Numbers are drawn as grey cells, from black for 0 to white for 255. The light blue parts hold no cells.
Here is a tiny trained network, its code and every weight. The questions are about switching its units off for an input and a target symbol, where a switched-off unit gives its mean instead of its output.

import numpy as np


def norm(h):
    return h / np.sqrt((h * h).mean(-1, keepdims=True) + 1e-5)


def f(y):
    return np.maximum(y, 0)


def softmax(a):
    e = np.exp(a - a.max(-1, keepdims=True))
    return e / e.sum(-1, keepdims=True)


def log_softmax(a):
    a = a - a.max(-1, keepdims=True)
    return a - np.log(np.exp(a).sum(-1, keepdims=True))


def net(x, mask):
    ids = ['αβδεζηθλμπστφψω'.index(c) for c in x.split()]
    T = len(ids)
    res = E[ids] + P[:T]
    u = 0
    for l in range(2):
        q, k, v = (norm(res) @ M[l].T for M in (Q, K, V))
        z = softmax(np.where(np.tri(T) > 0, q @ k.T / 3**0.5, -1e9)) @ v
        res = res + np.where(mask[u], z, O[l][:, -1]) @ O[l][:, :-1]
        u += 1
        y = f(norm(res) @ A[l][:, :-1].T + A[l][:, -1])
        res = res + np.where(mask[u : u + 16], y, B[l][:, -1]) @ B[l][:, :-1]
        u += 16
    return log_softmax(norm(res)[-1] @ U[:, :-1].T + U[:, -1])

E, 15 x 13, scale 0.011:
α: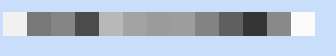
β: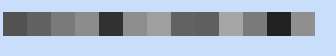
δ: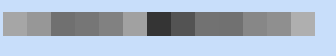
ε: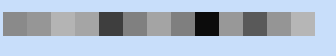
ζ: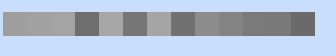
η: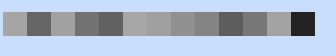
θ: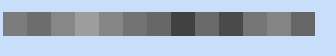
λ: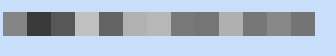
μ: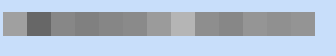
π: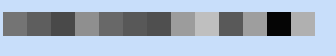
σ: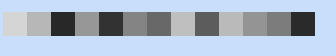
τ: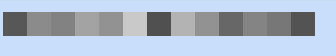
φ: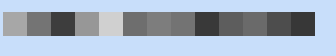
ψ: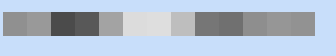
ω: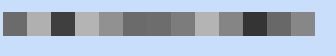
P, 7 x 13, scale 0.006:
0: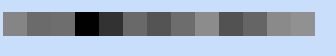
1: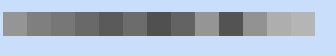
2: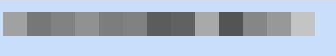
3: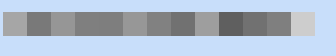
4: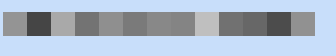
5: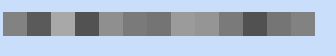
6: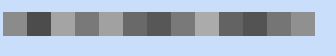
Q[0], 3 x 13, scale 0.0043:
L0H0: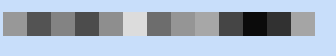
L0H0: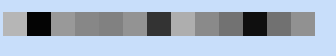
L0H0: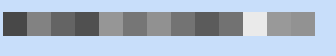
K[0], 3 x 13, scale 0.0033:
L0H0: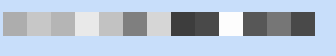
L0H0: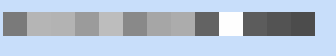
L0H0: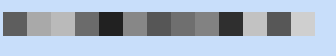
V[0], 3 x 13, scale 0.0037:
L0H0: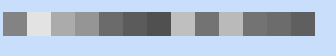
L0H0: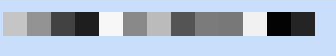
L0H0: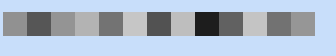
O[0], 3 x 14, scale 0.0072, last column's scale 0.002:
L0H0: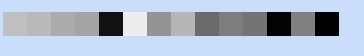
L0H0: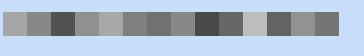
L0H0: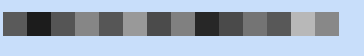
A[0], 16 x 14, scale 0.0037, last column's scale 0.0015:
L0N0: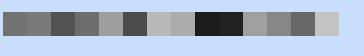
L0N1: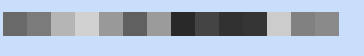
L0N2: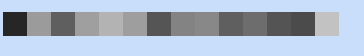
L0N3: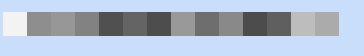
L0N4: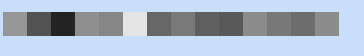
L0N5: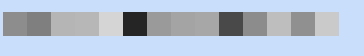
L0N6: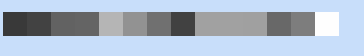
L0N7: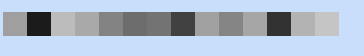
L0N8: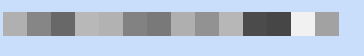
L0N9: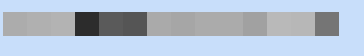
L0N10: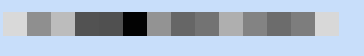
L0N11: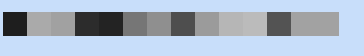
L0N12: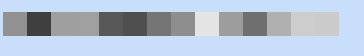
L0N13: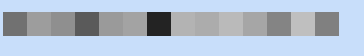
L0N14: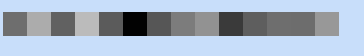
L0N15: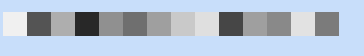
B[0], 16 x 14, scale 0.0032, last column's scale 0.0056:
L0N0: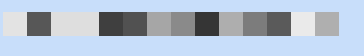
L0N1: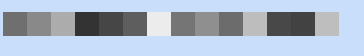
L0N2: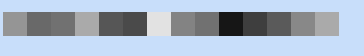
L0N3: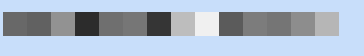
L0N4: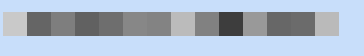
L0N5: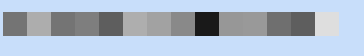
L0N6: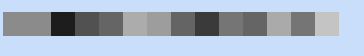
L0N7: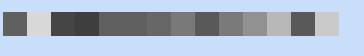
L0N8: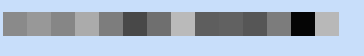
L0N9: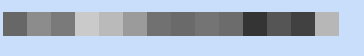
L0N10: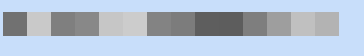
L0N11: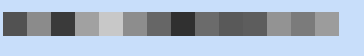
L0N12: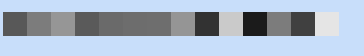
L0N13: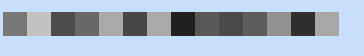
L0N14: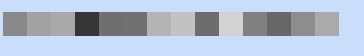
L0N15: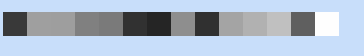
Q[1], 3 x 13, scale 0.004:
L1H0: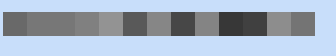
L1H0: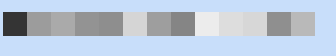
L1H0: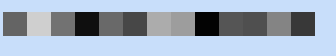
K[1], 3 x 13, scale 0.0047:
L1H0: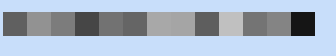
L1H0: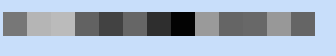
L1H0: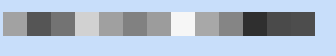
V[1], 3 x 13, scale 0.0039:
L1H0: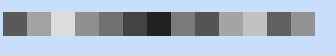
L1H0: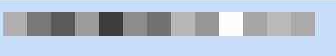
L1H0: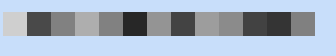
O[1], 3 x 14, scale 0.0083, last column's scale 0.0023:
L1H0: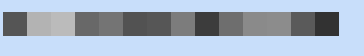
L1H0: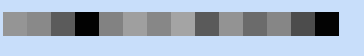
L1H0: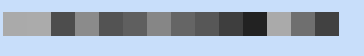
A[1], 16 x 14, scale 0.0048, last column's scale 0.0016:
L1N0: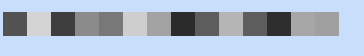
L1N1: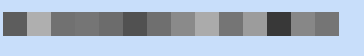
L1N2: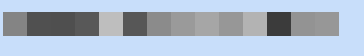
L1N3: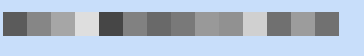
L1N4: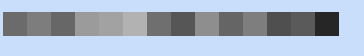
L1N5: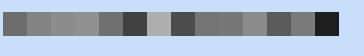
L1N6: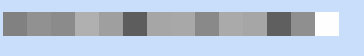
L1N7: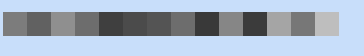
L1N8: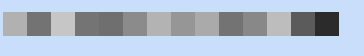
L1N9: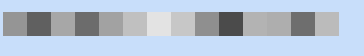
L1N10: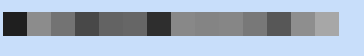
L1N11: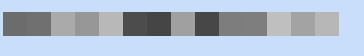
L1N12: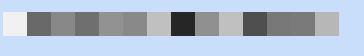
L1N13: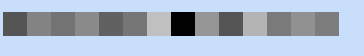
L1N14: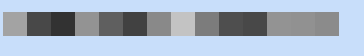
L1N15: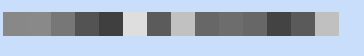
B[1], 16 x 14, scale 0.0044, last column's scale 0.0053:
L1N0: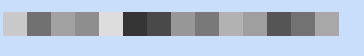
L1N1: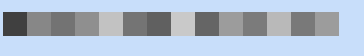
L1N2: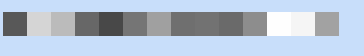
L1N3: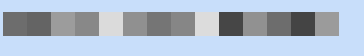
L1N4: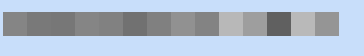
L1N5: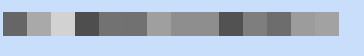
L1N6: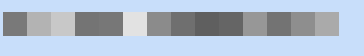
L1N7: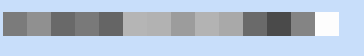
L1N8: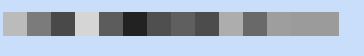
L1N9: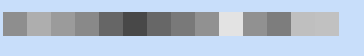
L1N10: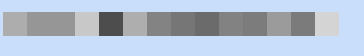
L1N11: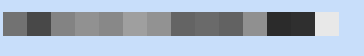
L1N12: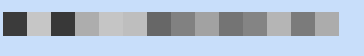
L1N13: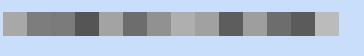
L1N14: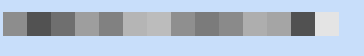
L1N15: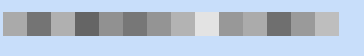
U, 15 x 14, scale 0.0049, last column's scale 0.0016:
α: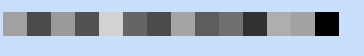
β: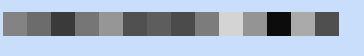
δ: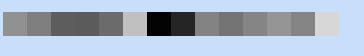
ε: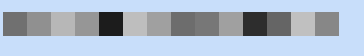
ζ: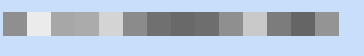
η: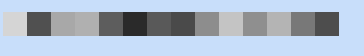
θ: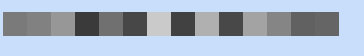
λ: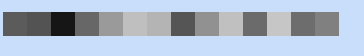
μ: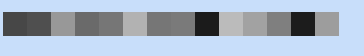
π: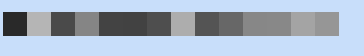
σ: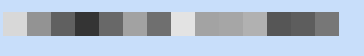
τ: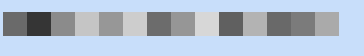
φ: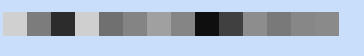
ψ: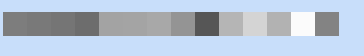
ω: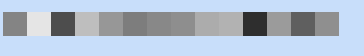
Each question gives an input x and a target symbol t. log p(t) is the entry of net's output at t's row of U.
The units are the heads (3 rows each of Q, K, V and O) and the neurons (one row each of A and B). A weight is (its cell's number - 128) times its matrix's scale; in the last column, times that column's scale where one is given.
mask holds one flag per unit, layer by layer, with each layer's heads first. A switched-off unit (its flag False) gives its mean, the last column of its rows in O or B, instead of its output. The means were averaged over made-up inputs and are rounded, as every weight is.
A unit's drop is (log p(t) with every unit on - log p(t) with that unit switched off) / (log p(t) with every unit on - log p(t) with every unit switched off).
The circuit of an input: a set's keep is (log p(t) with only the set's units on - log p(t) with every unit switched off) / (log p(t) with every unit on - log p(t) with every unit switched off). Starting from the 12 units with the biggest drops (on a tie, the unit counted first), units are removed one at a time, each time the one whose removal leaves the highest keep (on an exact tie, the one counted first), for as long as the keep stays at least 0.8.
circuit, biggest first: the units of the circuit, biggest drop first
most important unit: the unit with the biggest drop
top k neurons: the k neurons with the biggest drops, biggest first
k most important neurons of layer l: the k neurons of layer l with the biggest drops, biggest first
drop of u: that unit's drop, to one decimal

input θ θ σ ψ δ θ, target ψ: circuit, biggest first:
(L1H0; L1N2)
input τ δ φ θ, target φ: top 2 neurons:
(L0N0; L0N15)
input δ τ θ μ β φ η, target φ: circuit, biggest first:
(L0H0; L1H0; L0N0)
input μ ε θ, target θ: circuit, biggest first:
(L0N1)
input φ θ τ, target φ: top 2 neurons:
(L0N2; L0N0)
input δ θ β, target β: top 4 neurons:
(L1N0; L0N15; L0N11; L0N6)
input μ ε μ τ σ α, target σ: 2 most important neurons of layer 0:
(L0N8; L0N15)
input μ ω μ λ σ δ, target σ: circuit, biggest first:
(L1H0; L1N15)
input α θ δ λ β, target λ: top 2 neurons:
(L0N6; L0N15)
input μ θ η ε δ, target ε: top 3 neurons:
(L1N10; L1N7; L0N12)
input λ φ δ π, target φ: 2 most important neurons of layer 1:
(L1N14; L1N10)
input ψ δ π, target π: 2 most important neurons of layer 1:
(L1N2; L1N1)
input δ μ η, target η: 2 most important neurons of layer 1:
(L1N8; L1N9)
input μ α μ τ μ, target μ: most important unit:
L0N12
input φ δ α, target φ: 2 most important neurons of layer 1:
(L1N11; L1N14)
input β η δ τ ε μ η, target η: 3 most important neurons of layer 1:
(L1N8; L1N9; L1N11)
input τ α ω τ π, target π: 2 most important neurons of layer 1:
(L1N1; L1N2)
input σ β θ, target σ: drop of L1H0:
0.3
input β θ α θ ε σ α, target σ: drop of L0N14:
0.0
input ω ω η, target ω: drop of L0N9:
0.1
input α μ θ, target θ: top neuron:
(L0N1)
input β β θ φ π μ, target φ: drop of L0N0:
0.1
